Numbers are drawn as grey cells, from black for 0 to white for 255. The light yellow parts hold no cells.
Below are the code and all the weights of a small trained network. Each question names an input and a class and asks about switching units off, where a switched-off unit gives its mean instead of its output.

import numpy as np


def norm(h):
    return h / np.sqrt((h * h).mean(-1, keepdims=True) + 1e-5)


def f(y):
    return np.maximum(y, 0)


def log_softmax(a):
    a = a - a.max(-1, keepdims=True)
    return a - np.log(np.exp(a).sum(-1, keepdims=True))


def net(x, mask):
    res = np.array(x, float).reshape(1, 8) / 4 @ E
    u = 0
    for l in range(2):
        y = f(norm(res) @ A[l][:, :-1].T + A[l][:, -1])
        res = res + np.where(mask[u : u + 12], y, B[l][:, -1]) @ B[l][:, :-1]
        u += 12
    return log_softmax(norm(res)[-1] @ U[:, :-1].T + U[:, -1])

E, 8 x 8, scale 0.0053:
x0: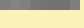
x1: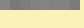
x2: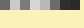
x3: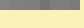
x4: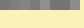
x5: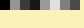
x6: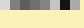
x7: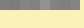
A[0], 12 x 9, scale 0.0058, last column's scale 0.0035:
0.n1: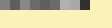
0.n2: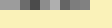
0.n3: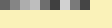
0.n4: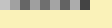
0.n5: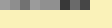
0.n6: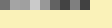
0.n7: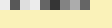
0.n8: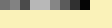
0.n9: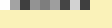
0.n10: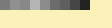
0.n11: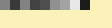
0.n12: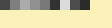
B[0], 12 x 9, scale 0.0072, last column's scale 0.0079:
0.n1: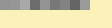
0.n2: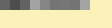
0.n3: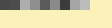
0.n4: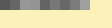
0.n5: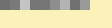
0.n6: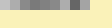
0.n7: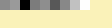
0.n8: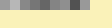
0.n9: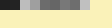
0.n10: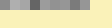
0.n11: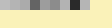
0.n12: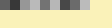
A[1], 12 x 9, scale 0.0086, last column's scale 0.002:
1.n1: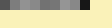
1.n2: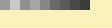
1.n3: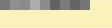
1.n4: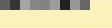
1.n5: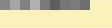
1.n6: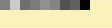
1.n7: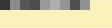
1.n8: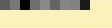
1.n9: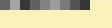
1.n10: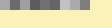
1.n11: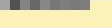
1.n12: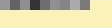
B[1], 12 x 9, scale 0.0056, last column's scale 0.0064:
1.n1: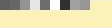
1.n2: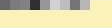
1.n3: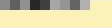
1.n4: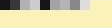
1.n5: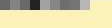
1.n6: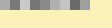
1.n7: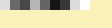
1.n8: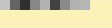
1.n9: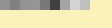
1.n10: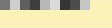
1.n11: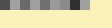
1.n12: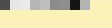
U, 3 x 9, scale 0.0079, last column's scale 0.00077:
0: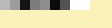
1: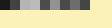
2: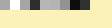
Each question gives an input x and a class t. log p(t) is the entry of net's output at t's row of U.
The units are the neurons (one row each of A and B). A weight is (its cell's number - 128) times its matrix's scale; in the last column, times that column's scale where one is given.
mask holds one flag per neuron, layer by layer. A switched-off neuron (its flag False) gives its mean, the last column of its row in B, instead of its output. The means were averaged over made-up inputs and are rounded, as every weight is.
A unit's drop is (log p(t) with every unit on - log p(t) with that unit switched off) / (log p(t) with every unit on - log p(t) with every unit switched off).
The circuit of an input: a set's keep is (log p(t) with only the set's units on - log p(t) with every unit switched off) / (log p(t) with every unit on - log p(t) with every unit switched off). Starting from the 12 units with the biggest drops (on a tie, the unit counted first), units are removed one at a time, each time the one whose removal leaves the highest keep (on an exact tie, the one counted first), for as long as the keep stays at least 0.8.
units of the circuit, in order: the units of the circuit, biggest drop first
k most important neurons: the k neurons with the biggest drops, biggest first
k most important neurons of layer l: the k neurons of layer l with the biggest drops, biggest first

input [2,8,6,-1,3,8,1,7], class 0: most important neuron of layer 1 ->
(1.n7)
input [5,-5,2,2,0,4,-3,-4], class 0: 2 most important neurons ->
(1.n7, 0.n9)
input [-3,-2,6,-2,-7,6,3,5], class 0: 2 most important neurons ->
(1.n7, 0.n11)
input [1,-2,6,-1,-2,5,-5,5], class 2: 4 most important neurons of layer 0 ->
(0.n7, 0.n8, 0.n9, 0.n3)
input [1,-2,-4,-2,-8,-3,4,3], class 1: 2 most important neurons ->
(0.n9, 0.n4)
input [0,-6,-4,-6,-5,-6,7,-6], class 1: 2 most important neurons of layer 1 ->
(1.n7, 1.n4)
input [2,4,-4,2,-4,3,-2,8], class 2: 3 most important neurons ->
(0.n7, 0.n11, 1.n12)
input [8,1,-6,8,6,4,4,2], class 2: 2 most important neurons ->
(0.n11, 0.n7)
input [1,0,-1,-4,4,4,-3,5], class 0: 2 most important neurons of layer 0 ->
(0.n9, 0.n3)
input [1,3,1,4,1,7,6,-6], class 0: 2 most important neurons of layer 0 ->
(0.n3, 0.n12)
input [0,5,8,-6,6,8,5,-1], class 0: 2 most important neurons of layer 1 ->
(1.n7, 1.n9)
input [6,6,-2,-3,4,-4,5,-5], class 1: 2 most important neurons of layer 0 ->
(0.n9, 0.n4)
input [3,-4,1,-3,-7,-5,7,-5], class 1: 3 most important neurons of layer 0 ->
(0.n9, 0.n4, 0.n5)
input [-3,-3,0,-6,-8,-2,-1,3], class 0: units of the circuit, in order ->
(0.n7)
